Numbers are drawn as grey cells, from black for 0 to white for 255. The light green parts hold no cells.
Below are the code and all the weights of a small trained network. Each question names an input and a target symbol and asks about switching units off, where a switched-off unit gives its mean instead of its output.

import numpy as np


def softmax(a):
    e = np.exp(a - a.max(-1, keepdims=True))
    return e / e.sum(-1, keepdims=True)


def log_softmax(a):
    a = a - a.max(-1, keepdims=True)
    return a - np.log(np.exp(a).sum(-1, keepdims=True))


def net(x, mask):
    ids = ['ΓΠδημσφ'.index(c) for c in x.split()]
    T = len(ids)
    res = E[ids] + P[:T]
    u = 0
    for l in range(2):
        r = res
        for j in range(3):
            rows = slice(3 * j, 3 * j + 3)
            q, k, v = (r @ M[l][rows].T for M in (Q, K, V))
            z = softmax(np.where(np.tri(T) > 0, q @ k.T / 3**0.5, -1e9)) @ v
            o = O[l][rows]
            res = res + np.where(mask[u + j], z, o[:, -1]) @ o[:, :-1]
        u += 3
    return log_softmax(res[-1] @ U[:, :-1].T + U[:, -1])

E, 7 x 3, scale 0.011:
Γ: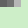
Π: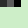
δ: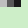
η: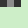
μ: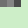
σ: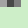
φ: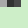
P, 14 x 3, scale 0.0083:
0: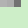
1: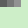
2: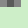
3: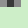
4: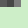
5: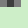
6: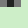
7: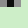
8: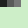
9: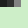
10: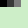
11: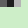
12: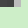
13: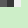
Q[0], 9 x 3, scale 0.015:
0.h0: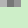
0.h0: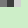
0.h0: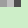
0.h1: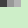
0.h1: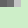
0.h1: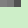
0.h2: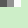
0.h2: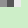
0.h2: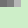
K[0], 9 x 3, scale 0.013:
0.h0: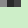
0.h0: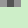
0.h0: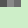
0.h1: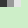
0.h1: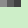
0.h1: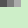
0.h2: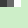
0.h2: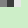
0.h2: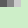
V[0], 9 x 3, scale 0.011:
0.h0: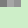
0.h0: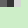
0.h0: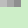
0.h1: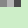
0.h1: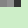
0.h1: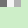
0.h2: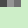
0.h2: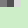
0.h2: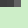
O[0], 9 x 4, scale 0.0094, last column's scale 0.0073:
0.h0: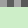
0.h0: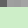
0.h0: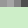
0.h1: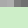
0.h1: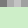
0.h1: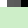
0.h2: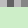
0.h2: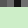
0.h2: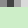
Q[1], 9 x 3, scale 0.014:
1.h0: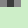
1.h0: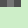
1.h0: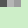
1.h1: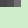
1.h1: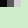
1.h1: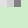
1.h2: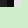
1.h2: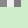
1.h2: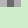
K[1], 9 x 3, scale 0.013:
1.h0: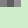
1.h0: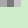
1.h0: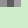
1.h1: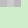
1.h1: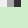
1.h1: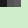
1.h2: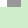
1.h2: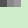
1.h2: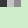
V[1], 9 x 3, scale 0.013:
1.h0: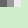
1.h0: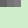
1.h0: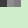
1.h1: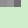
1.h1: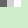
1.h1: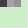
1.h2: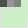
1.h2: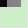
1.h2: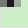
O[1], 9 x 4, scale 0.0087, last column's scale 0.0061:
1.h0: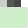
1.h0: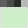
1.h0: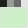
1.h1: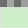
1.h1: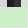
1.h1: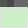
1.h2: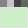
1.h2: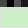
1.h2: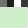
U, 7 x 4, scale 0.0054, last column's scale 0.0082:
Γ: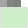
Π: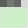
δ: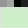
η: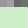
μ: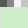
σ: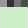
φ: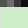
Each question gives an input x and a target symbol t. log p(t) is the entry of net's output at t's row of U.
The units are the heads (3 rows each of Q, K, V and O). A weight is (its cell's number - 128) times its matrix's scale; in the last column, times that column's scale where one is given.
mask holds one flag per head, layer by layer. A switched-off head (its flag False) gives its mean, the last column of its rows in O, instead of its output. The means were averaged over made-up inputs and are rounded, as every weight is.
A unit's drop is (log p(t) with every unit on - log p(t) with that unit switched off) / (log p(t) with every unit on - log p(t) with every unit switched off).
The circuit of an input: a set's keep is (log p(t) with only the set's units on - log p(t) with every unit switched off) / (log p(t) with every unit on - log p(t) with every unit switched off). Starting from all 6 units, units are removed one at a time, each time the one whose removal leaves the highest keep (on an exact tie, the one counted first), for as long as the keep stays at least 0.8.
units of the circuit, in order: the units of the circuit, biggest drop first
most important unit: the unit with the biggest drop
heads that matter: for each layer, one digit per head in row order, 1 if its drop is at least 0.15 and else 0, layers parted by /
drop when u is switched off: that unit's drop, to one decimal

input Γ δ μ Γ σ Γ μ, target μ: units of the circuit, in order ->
0.h1; 1.h1; 1.h2
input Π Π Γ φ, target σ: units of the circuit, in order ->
0.h2; 1.h1; 1.h2
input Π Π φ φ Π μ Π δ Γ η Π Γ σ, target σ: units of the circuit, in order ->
0.h2; 1.h1; 0.h1
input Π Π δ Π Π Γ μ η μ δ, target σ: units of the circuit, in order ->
0.h2; 0.h1; 1.h1
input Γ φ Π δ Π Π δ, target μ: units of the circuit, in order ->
0.h1; 1.h2
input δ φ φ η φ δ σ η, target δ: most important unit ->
0.h2
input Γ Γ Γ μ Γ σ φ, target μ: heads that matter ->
010 / 110
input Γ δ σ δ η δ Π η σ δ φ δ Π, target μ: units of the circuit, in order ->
1.h1; 1.h2
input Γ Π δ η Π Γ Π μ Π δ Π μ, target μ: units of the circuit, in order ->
0.h1; 1.h2
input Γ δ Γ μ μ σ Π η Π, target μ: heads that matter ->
010 / 010
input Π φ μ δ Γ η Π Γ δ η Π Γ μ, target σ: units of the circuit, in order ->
0.h1; 0.h2; 1.h1
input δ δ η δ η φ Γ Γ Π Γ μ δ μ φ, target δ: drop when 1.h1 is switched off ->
0.1
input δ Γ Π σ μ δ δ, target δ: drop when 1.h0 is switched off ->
0.0
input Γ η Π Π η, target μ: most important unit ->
0.h1
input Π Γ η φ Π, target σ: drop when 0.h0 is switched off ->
-0.2
